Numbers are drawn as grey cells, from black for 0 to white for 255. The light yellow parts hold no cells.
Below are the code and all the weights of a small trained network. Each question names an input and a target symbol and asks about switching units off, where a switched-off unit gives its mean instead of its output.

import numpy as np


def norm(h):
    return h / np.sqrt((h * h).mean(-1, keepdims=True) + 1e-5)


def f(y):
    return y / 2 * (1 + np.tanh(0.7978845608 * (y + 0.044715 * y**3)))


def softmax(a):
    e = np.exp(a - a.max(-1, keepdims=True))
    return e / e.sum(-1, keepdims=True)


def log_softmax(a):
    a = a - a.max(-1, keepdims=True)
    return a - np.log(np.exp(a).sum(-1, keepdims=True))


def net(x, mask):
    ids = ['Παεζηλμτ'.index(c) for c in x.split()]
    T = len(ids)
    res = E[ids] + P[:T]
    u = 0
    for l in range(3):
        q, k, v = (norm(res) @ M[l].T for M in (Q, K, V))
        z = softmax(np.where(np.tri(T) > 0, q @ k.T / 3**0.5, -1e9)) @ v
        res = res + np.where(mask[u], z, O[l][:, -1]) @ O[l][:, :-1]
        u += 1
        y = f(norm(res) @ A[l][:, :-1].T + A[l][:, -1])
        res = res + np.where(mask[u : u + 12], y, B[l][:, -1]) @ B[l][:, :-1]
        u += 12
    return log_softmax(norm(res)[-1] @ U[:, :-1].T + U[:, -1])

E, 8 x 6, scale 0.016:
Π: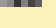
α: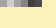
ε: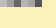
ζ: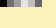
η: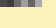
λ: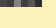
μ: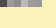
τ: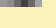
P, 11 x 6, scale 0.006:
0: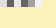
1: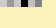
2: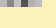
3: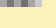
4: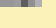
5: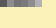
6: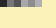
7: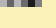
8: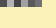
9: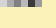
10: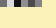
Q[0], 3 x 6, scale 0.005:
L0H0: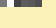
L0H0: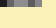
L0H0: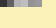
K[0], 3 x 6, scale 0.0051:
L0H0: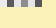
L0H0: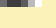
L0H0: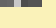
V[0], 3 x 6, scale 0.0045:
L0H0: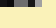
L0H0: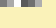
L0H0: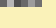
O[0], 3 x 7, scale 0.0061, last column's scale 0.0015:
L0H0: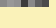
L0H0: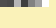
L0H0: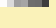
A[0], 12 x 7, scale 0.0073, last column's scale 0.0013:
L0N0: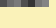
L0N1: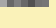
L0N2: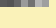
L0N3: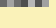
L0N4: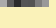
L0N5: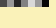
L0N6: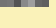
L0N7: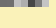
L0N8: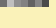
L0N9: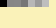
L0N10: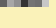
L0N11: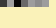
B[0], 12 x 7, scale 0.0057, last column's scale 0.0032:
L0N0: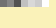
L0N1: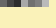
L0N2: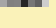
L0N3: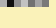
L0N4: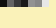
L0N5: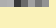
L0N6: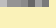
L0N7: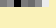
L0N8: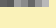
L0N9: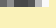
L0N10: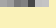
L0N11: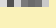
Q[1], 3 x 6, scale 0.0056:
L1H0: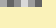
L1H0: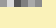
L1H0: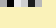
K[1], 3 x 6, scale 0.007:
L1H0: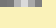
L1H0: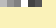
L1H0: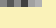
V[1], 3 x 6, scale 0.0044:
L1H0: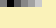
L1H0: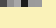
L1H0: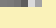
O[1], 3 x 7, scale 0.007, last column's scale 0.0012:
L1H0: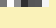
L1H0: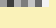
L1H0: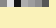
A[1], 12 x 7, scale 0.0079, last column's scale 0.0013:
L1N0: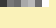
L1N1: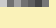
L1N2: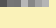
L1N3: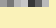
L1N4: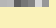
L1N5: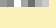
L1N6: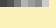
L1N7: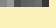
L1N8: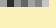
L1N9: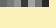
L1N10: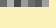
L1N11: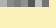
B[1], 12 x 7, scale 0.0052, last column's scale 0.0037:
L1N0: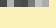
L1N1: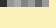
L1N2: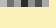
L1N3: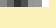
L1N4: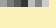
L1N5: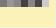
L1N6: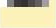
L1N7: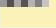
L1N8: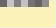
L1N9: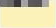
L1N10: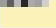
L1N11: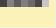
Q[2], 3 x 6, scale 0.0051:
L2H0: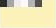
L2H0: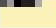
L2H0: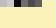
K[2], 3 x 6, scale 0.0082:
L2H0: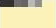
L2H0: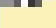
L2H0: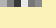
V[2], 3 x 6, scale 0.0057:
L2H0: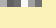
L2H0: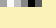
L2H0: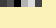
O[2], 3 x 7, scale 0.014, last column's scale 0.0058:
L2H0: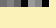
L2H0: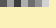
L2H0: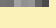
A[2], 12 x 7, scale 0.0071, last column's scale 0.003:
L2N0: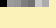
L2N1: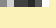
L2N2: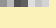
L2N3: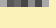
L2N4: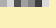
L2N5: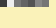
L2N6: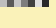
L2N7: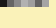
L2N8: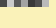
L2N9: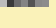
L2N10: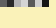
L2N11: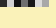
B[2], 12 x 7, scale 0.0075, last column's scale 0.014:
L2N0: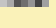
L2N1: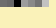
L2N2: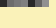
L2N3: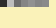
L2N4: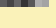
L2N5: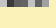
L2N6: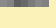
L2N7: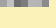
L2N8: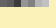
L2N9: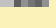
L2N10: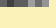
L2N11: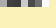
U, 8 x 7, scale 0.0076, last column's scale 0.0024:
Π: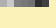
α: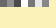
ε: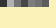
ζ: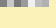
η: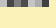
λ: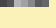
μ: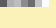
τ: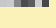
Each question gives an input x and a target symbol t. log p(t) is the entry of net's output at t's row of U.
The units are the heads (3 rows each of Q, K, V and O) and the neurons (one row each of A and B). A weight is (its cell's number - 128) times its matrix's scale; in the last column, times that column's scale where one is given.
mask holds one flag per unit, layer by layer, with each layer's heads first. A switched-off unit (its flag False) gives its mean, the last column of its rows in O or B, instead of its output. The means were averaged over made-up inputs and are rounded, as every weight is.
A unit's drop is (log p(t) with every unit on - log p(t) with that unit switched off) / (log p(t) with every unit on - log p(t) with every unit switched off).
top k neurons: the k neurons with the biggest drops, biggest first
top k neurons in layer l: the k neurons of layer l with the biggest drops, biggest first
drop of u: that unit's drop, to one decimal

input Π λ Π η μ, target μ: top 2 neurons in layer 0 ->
(L0N4, L0N5)
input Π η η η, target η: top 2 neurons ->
(L0N4, L2N11)
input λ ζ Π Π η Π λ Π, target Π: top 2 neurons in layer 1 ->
(L1N7, L1N10)
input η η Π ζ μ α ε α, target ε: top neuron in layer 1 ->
(L1N3)
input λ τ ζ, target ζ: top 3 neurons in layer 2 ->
(L2N11, L2N7, L2N1)
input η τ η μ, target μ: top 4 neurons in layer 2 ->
(L2N11, L2N1, L2N2, L2N8)
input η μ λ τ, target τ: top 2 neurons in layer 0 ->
(L0N9, L0N10)
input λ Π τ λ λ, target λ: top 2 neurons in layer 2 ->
(L2N11, L2N1)
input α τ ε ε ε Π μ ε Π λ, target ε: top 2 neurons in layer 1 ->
(L1N3, L1N10)
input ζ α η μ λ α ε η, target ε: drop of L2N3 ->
0.1
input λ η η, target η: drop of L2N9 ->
0.0
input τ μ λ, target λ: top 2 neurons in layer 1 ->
(L1N4, L1N9)
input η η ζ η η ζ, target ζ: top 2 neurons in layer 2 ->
(L2N11, L2N7)
